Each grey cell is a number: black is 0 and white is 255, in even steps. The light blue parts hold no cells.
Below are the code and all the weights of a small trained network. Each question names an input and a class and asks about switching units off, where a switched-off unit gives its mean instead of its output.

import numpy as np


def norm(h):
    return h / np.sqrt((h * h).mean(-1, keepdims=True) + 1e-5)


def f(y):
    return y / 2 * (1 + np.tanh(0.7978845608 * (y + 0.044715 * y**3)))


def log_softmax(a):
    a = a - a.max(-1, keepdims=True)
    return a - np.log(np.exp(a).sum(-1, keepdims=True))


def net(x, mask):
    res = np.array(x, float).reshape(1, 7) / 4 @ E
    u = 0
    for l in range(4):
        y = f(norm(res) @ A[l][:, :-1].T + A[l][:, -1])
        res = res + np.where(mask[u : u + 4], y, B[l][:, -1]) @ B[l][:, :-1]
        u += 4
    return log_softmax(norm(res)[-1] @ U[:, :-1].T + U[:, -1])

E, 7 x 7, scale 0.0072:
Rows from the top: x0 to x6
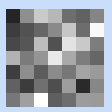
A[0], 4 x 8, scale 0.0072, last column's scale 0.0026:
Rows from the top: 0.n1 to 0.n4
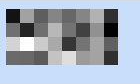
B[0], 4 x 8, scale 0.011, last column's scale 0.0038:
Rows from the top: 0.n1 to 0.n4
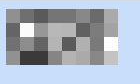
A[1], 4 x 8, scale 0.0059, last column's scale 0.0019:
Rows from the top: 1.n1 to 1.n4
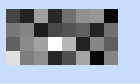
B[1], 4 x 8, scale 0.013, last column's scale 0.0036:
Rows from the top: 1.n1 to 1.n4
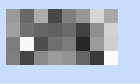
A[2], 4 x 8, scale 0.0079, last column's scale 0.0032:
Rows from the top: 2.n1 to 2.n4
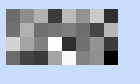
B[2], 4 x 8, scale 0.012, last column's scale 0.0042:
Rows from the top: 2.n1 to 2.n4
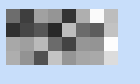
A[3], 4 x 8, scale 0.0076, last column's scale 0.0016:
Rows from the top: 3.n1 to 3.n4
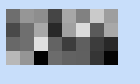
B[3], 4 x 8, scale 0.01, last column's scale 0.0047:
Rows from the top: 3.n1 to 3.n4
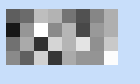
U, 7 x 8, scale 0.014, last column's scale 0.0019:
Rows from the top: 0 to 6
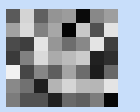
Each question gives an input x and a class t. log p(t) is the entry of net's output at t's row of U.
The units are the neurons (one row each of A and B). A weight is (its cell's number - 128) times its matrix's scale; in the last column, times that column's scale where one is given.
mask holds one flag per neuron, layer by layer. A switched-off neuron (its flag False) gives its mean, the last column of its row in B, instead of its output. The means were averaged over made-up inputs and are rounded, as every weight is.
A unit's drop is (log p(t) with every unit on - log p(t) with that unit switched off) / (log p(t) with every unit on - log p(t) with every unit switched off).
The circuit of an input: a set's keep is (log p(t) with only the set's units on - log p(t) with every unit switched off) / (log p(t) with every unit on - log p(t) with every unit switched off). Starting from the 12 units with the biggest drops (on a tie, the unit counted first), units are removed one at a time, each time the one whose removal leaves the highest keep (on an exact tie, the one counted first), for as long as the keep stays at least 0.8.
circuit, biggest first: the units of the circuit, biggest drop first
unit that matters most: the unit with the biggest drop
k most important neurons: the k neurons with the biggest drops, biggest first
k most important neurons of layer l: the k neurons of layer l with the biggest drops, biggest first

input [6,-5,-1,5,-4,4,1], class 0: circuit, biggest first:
1.n3
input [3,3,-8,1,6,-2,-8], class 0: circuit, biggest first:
0.n2; 1.n3
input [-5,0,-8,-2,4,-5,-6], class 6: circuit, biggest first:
3.n4; 2.n4
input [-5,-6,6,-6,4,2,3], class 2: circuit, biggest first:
1.n1; 2.n1
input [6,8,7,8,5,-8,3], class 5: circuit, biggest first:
0.n4; 2.n4
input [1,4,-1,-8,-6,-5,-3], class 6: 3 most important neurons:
0.n1; 1.n2; 3.n2
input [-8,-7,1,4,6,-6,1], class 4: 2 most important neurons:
1.n4; 2.n1
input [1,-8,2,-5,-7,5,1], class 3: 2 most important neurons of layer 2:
2.n4; 2.n2
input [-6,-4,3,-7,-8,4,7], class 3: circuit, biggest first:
1.n4; 3.n2; 3.n3
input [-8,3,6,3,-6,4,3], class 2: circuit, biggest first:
2.n1; 3.n1
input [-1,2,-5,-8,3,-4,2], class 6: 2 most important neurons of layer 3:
3.n4; 3.n3
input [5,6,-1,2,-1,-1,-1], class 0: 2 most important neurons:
1.n3; 0.n2
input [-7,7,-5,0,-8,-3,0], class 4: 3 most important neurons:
2.n1; 3.n3; 0.n3
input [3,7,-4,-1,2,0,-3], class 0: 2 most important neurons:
0.n2; 1.n3
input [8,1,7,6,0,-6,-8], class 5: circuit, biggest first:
0.n4
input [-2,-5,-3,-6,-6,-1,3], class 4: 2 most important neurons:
1.n4; 1.n2
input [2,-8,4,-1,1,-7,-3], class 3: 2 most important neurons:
3.n2; 2.n2
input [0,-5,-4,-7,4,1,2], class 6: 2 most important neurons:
1.n2; 2.n2
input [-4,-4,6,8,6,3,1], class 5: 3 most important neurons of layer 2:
2.n4; 2.n3; 2.n2
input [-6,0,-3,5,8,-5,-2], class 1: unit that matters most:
2.n3
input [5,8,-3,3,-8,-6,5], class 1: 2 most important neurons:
0.n3; 2.n3
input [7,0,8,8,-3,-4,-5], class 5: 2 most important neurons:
0.n4; 2.n4
